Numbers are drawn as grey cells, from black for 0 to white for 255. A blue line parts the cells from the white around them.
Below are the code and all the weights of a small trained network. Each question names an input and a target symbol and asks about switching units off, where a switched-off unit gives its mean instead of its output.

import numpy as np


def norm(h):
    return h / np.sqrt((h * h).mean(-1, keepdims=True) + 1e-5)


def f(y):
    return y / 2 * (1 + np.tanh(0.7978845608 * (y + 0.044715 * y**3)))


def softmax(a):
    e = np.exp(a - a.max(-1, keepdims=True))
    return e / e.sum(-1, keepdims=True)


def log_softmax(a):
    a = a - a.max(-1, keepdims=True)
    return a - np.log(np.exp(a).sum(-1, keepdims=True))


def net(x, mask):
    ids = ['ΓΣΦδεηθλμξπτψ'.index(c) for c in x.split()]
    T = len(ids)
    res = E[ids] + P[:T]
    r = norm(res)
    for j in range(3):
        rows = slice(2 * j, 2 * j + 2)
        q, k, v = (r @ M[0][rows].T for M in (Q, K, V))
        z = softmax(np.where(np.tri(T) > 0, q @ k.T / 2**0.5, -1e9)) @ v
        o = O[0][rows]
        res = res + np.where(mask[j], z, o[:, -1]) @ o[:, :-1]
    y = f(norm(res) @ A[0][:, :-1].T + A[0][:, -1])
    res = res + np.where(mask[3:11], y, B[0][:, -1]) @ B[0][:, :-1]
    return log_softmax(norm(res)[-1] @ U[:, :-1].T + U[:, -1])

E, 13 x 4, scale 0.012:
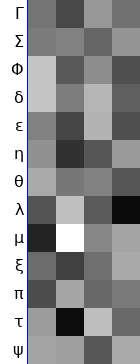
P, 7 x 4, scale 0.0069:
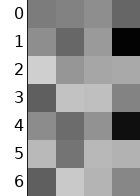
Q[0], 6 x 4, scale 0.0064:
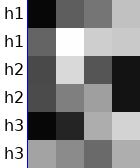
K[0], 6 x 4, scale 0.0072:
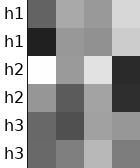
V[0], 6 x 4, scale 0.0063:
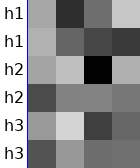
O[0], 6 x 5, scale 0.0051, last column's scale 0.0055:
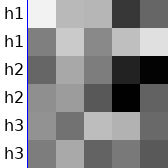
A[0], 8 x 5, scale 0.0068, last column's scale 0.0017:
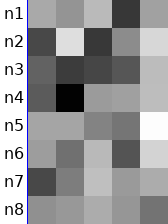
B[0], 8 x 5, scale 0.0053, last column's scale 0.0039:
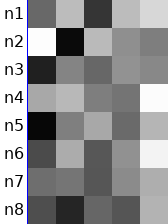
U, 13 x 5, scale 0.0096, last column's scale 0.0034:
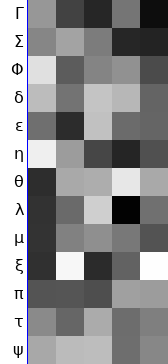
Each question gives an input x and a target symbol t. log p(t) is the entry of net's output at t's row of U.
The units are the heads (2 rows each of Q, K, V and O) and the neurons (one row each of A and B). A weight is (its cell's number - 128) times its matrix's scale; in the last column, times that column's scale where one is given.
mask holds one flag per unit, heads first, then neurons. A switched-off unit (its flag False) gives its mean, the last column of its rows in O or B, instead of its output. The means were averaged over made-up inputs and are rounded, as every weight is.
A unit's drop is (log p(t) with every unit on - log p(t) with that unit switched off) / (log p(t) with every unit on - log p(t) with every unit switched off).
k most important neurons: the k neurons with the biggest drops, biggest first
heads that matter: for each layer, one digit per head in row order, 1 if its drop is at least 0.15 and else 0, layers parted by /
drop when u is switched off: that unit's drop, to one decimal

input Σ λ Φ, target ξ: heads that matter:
010
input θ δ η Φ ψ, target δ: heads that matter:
000
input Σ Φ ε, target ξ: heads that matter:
010
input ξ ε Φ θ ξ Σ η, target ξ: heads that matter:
111
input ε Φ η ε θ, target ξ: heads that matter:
000
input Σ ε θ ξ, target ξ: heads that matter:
110
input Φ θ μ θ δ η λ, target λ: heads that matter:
100
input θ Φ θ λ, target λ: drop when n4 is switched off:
0.2
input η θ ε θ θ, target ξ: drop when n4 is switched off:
0.0
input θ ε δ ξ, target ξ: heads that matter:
111
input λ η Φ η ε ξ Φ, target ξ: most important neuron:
n1
